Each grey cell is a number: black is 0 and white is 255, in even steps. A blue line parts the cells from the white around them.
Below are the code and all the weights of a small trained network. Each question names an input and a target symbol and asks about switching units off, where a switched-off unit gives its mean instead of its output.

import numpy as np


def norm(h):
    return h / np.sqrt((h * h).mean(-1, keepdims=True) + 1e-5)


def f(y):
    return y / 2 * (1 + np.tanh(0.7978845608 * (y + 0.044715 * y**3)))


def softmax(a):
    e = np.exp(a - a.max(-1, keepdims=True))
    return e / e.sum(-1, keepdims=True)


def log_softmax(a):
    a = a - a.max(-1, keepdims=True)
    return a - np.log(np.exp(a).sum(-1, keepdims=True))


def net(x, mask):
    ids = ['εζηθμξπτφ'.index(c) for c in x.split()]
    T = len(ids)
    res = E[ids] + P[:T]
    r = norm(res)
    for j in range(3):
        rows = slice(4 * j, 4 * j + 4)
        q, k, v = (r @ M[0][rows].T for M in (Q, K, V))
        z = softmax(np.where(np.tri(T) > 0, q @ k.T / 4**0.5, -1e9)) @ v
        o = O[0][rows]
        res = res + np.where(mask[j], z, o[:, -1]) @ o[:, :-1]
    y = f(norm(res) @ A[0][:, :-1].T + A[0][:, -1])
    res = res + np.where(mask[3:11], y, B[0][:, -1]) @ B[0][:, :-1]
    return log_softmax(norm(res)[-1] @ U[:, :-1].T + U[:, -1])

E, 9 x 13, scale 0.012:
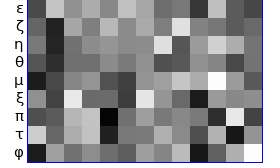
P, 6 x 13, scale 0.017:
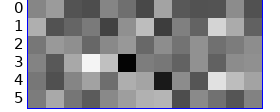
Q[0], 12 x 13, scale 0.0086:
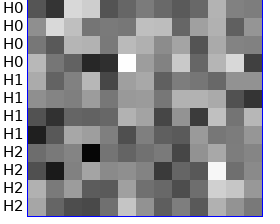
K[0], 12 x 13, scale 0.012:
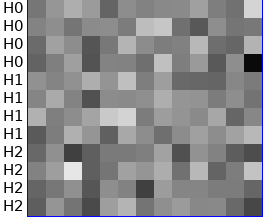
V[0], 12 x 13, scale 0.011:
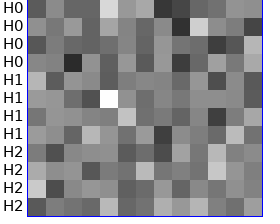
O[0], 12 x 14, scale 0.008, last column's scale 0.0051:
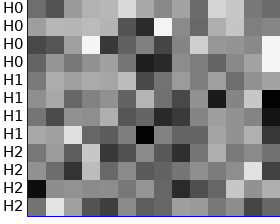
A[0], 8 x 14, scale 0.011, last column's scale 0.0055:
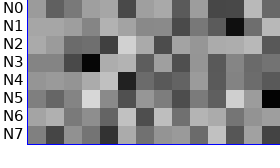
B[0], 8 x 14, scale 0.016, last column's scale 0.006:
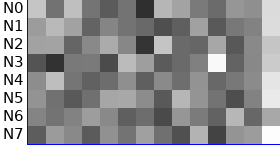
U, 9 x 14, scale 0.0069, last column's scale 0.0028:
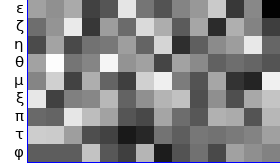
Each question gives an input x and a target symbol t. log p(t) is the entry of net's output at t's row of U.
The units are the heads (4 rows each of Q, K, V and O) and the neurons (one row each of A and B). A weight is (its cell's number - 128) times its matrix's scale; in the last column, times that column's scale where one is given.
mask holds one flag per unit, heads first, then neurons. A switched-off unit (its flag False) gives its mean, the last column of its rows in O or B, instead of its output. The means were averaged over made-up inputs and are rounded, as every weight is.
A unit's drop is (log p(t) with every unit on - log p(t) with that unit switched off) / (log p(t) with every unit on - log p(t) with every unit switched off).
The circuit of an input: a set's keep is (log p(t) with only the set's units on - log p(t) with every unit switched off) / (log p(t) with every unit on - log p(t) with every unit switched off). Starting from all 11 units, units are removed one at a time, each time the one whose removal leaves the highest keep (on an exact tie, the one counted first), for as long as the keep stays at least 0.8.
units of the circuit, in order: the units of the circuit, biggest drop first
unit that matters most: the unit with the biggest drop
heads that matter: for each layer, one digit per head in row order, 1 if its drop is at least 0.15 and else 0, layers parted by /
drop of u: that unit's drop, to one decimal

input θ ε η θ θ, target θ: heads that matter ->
110
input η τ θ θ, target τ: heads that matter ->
100
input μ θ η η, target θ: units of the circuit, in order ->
(N5)
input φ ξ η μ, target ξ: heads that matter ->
101
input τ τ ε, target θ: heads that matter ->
001
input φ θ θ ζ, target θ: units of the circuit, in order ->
(H2, N5, H0)
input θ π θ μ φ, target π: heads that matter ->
100
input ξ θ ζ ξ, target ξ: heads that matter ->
101
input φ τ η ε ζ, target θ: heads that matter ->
110
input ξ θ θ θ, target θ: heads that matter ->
101
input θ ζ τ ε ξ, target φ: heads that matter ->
110
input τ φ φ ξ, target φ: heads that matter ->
100
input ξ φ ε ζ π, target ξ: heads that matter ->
001
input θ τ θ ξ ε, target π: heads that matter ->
100
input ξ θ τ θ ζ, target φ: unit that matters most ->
H0
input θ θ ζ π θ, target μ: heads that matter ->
101
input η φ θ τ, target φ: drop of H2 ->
0.3
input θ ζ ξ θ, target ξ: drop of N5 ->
0.2
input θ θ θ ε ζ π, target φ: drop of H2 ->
0.6
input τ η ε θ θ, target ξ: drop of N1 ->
0.0
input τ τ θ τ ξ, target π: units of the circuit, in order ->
(H0)
